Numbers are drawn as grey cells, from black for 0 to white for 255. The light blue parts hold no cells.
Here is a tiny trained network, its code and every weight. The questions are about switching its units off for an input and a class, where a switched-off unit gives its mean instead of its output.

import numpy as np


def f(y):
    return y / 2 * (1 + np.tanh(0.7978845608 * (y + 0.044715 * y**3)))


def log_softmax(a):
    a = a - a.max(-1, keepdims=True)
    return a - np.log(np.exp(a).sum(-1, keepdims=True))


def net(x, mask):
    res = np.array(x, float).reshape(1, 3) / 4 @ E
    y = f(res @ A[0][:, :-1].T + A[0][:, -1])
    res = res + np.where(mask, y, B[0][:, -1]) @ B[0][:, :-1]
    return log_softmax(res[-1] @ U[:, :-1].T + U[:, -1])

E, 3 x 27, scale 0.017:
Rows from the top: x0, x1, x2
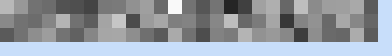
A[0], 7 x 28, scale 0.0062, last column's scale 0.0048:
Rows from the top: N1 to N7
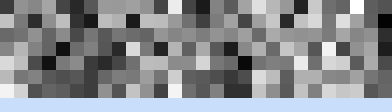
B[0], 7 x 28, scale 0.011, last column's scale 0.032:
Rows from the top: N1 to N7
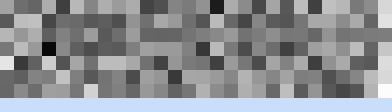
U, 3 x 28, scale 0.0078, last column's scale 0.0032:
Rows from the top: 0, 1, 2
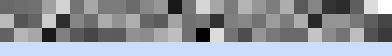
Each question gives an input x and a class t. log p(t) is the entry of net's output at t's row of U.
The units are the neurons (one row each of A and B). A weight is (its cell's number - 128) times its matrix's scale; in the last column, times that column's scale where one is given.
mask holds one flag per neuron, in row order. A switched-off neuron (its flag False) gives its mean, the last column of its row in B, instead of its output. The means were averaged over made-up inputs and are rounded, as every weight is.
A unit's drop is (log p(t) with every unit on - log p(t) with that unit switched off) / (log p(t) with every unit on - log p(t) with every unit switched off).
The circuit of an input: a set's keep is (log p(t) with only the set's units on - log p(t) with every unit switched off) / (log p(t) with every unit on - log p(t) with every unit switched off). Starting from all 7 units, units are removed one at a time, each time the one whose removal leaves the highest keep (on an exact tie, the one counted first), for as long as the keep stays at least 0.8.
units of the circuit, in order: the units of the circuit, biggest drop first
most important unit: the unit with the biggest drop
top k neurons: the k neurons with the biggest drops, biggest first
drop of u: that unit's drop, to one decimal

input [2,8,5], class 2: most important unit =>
N2
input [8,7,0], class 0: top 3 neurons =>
(N7 N6 N4)
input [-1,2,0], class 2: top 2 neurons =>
(N7 N5)
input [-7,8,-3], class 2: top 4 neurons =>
(N7 N6 N5 N1)
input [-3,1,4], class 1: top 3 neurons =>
(N7 N6 N2)
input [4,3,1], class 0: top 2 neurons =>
(N4 N7)
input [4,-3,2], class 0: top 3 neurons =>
(N2 N7 N5)
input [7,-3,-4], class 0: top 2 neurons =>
(N7 N6)
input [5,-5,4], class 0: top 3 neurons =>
(N7 N2 N5)
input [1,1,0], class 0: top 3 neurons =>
(N4 N5 N1)
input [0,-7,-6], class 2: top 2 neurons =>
(N4 N1)
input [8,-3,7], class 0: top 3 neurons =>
(N7 N6 N5)
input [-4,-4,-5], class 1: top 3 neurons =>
(N7 N6 N2)
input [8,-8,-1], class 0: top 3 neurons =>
(N7 N6 N2)
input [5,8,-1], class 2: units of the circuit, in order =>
(N2)
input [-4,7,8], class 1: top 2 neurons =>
(N1 N4)
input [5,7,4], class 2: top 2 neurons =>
(N2 N5)
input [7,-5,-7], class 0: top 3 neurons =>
(N7 N6 N1)
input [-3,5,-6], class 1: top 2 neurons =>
(N4 N7)
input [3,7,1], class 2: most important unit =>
N2
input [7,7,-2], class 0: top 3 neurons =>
(N7 N6 N4)
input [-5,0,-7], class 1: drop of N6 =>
0.3
